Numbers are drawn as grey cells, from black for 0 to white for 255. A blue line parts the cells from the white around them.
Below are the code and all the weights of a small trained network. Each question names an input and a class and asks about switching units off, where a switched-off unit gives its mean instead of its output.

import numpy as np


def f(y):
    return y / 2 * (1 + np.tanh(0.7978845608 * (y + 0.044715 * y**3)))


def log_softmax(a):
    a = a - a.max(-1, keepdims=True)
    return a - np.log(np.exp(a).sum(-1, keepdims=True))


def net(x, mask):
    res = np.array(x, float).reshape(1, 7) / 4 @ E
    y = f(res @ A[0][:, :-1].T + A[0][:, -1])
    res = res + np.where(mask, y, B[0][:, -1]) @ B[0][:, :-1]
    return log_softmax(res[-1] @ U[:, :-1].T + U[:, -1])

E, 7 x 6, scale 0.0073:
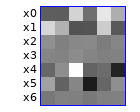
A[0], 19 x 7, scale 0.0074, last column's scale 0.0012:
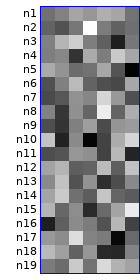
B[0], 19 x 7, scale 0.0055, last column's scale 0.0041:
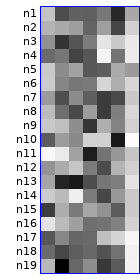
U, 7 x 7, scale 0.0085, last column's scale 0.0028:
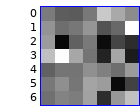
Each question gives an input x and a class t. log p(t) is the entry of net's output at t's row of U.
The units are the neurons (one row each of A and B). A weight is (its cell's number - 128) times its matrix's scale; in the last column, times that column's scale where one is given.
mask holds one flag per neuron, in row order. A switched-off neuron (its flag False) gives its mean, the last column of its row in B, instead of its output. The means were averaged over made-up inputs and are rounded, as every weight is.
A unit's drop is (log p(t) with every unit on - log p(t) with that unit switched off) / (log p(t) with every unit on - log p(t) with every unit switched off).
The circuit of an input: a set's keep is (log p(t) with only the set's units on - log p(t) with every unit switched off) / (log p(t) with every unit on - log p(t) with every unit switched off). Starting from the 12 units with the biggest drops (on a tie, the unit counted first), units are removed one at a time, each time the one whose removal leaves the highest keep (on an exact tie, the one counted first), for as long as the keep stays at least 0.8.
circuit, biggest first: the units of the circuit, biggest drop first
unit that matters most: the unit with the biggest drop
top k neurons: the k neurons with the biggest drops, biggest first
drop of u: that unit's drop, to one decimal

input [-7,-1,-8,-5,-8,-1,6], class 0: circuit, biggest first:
n4
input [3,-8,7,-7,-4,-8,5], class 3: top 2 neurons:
n11; n16
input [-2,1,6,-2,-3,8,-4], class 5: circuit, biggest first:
n10; n15
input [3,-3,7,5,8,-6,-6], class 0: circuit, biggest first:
n3; n17
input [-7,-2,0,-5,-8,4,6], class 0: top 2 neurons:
n4; n19
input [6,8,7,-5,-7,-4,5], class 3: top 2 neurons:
n14; n12
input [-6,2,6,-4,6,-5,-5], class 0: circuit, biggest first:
n3; n17
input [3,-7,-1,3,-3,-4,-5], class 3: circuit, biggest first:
n11; n16; n9
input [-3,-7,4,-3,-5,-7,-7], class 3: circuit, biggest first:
n11; n9
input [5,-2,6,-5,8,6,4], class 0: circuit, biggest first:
n17; n3
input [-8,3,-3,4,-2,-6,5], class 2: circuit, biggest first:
n13; n18
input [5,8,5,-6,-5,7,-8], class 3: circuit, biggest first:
n14; n12
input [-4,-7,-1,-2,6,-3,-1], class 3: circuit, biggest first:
n11; n9
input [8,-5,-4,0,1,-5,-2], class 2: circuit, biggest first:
n19; n7
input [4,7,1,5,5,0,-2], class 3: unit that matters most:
n14
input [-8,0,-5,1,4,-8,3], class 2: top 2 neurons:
n13; n18
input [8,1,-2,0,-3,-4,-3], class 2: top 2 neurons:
n19; n7
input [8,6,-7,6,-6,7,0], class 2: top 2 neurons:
n19; n8
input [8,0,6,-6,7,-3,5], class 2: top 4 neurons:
n19; n7; n8; n1
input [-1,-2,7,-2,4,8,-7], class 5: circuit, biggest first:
n10
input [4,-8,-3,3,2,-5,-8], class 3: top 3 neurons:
n11; n16; n9
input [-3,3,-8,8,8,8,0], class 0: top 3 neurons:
n3; n17; n6
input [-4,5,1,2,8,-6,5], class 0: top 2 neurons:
n3; n17
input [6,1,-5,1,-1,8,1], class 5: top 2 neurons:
n10; n15
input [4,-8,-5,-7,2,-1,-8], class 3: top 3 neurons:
n11; n16; n9
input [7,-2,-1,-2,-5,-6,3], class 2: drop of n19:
0.3
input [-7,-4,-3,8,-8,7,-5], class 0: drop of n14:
0.1
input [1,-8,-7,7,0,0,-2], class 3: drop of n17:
0.0
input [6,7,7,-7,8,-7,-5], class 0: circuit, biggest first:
n17
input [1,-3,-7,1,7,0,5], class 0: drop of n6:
0.2
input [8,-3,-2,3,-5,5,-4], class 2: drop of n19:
0.4
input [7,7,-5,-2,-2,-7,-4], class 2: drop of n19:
0.3
